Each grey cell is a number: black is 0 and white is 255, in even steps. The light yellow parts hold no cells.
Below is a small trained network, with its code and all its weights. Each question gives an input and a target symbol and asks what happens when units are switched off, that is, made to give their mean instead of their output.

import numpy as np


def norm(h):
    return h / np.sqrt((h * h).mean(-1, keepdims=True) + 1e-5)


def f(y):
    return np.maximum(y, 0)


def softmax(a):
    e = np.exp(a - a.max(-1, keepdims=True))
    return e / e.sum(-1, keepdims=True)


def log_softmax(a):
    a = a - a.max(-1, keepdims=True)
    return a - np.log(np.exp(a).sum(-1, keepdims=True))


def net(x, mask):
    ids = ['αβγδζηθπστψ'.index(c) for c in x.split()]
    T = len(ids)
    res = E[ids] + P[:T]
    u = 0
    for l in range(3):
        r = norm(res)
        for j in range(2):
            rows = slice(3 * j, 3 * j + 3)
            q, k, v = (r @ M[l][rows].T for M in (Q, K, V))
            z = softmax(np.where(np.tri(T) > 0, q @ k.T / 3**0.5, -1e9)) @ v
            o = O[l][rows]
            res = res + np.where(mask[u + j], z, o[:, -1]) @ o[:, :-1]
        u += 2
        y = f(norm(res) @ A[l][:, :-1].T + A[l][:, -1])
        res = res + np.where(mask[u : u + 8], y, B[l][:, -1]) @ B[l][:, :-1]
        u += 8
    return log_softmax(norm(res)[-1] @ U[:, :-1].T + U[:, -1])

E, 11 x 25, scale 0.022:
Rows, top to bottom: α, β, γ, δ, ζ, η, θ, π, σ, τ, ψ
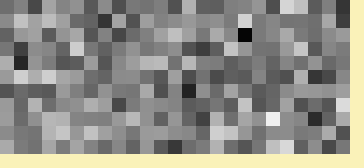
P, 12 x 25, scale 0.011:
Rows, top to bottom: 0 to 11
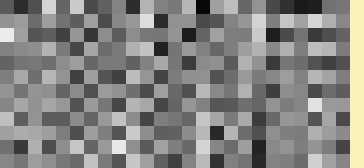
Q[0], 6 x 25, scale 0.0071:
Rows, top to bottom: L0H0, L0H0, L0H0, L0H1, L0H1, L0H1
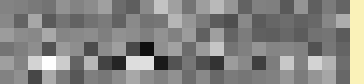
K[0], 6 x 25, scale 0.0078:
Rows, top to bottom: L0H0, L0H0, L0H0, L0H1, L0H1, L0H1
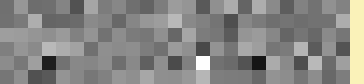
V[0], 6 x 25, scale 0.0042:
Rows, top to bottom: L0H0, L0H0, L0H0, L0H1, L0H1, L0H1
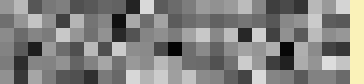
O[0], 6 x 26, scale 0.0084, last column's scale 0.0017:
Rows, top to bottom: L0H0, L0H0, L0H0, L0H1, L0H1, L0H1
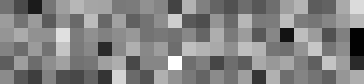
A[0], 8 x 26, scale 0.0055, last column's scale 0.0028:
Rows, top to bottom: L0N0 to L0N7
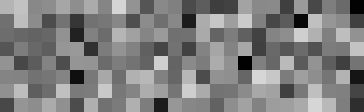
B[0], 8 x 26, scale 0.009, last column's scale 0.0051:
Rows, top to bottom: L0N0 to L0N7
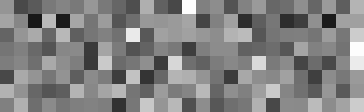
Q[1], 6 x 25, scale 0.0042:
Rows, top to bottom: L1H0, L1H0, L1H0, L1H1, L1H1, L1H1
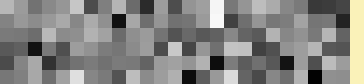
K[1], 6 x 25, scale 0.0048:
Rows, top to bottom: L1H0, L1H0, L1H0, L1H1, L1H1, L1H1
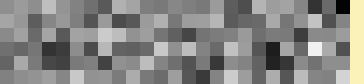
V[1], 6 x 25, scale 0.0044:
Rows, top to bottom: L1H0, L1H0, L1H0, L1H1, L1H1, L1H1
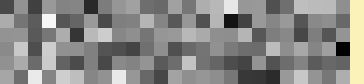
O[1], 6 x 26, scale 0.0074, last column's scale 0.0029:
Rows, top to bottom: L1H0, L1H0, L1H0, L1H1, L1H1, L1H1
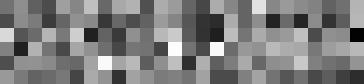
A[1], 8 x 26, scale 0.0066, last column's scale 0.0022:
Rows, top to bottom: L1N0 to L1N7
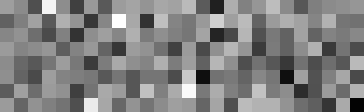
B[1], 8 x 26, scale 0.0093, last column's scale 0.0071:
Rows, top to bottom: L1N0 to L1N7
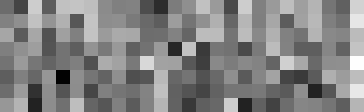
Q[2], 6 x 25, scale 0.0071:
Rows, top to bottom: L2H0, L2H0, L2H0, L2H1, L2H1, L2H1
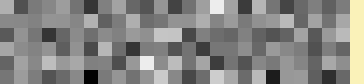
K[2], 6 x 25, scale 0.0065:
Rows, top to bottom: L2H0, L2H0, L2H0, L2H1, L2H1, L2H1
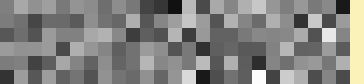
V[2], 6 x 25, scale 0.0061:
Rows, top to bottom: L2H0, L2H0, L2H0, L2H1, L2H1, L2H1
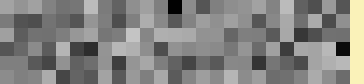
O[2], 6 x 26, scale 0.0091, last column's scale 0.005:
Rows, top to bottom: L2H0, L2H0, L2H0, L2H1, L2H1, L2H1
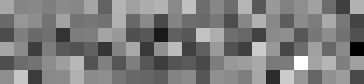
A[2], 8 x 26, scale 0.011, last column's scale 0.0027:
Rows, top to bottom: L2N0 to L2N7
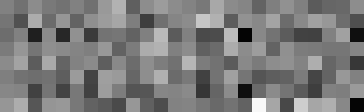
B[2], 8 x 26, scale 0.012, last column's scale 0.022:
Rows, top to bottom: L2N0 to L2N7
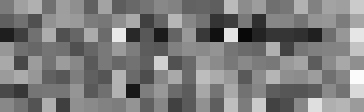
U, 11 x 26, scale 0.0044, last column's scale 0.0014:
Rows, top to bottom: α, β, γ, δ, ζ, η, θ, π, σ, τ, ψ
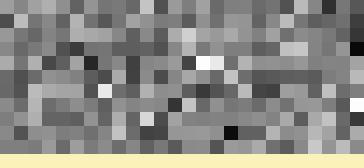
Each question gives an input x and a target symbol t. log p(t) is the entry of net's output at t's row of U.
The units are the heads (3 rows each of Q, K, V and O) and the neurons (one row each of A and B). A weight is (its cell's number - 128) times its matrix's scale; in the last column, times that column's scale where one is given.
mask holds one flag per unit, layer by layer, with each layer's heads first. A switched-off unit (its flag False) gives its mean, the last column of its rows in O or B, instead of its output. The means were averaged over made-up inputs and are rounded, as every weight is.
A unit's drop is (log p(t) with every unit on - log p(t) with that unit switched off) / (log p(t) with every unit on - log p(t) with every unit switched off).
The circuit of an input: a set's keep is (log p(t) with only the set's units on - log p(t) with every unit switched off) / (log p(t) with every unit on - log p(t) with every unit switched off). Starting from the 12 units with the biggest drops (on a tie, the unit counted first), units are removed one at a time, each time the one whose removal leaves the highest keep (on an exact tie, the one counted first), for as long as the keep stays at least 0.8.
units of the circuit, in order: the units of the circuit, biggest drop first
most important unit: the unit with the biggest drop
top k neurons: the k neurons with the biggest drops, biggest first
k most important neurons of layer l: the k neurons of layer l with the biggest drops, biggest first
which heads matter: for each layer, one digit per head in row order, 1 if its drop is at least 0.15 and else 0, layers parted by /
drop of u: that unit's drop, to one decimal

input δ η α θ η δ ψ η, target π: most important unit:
L0H1
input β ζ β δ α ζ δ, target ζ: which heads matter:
10 / 11 / 00
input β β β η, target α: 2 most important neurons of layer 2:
[L2N2; L2N6]
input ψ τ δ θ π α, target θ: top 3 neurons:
[L2N5; L2N2; L1N7]
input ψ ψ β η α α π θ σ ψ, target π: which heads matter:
01 / 00 / 10
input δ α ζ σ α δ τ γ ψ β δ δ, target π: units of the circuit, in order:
[L0H1; L2H0; L2N2; L1N3]
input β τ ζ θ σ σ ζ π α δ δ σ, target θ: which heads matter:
01 / 00 / 00
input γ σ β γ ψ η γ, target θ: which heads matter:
11 / 01 / 00
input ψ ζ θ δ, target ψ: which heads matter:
00 / 00 / 00
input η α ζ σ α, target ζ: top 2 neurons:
[L2N2; L0N4]
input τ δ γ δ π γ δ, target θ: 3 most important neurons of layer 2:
[L2N5; L2N2; L2N3]
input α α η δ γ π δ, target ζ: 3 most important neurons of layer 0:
[L0N3; L0N2; L0N0]
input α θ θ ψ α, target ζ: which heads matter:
11 / 01 / 00
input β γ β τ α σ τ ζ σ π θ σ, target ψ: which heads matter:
01 / 00 / 00
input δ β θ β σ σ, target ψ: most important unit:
L2N7
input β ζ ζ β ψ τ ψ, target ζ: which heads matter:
01 / 00 / 10
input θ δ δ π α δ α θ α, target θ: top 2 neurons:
[L1N1; L2N5]
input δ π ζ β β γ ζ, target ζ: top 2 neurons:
[L0N4; L0N2]
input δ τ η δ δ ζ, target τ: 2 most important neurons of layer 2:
[L2N1; L2N2]
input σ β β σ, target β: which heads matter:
01 / 00 / 00
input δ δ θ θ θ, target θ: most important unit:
L0H0
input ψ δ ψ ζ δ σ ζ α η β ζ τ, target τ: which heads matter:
01 / 00 / 00
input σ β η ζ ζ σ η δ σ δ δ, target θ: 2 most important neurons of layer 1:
[L1N1; L1N6]
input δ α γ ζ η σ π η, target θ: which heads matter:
00 / 00 / 00
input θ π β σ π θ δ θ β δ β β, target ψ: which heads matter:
00 / 00 / 01
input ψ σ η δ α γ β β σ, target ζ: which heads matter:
11 / 11 / 00
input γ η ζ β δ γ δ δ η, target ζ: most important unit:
L1H1
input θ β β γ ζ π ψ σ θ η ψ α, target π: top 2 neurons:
[L2N2; L1N3]
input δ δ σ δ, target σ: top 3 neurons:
[L2N2; L2N5; L2N6]
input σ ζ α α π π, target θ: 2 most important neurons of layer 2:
[L2N5; L2N2]
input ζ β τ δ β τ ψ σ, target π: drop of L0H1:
1.0
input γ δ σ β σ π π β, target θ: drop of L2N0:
0.0
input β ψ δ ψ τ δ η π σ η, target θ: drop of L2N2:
0.2
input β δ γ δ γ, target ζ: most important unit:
L0H0
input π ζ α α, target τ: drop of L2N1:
0.1
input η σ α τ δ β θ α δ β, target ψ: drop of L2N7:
0.3
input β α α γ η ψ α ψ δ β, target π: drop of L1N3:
0.2
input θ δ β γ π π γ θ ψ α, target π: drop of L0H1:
1.0
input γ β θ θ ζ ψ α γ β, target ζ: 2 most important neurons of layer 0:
[L0N1; L0N4]
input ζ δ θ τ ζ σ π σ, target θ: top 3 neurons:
[L2N5; L2N2; L1N0]
